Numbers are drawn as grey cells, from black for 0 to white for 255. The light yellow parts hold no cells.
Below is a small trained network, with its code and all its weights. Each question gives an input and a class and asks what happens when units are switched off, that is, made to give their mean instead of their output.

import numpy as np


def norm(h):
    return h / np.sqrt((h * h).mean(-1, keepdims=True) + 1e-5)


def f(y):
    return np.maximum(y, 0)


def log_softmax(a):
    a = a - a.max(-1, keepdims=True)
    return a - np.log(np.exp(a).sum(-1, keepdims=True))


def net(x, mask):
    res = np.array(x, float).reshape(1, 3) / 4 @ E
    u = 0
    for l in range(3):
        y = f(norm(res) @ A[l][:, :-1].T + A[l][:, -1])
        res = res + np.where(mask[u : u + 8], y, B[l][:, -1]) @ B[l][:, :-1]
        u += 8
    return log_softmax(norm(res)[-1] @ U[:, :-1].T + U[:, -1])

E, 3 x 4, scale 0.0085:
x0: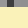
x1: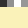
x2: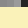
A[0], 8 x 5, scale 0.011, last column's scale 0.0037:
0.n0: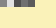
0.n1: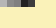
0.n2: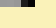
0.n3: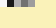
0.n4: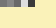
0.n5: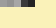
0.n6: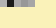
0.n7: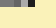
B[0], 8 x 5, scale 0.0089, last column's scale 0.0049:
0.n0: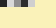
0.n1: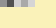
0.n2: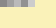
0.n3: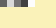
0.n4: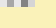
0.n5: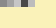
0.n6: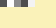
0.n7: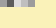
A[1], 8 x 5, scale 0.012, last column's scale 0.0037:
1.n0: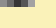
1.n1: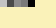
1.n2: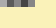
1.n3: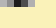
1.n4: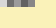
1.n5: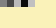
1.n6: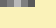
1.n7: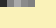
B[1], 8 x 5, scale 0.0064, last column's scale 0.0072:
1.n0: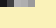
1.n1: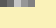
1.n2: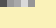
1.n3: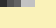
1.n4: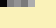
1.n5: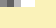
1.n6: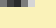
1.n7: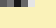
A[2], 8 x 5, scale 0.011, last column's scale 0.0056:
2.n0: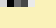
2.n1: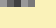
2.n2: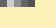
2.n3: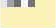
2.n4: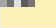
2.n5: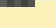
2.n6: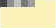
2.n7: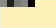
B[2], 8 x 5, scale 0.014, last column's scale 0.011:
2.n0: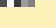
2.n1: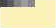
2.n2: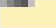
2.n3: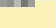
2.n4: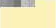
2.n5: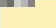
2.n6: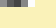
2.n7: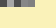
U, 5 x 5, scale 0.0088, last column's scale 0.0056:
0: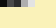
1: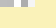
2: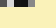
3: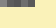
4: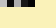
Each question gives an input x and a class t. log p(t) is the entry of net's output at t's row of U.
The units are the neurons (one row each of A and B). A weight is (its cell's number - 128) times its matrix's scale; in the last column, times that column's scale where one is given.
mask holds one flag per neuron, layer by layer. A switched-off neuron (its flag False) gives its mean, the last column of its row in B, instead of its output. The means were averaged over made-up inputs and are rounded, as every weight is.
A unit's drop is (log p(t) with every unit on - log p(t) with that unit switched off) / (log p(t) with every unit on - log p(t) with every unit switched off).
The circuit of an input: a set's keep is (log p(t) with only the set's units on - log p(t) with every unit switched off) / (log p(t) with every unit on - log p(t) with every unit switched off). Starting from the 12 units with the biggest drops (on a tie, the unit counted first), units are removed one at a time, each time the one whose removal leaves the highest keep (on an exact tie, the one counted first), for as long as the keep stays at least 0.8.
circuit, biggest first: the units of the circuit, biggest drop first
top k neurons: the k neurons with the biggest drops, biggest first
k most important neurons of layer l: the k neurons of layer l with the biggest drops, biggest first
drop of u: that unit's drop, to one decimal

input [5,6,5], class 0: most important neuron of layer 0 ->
(0.n4)
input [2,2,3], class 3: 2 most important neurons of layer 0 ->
(0.n4; 0.n0)
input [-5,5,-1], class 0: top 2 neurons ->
(0.n6; 0.n3)
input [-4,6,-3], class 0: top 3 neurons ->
(0.n6; 0.n3; 0.n0)
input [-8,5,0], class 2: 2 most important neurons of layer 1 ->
(1.n3; 1.n5)
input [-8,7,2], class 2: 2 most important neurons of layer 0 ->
(0.n1; 0.n7)
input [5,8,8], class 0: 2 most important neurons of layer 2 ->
(2.n6; 2.n3)
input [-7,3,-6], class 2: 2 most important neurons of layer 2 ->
(2.n4; 2.n2)
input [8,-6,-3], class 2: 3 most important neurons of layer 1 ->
(1.n5; 1.n6; 1.n7)
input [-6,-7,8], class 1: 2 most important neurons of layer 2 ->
(2.n4; 2.n1)
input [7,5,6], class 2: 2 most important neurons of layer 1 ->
(1.n7; 1.n6)
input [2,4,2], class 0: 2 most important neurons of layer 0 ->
(0.n3; 0.n0)
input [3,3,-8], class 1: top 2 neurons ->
(0.n4; 2.n3)
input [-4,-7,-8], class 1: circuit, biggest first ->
(2.n3)
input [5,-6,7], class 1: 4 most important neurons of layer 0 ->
(0.n1; 0.n2; 0.n5; 0.n6)
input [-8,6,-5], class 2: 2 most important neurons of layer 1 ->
(1.n5; 1.n3)
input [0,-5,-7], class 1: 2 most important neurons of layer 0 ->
(0.n4; 0.n7)
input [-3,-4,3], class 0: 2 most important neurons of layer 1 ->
(1.n5; 1.n2)
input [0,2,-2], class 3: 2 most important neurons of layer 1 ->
(1.n5; 1.n3)
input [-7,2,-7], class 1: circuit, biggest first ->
(0.n4)
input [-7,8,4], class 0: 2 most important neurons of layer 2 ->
(2.n6; 2.n3)
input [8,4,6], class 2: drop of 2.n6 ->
0.1
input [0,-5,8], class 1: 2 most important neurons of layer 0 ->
(0.n1; 0.n2)
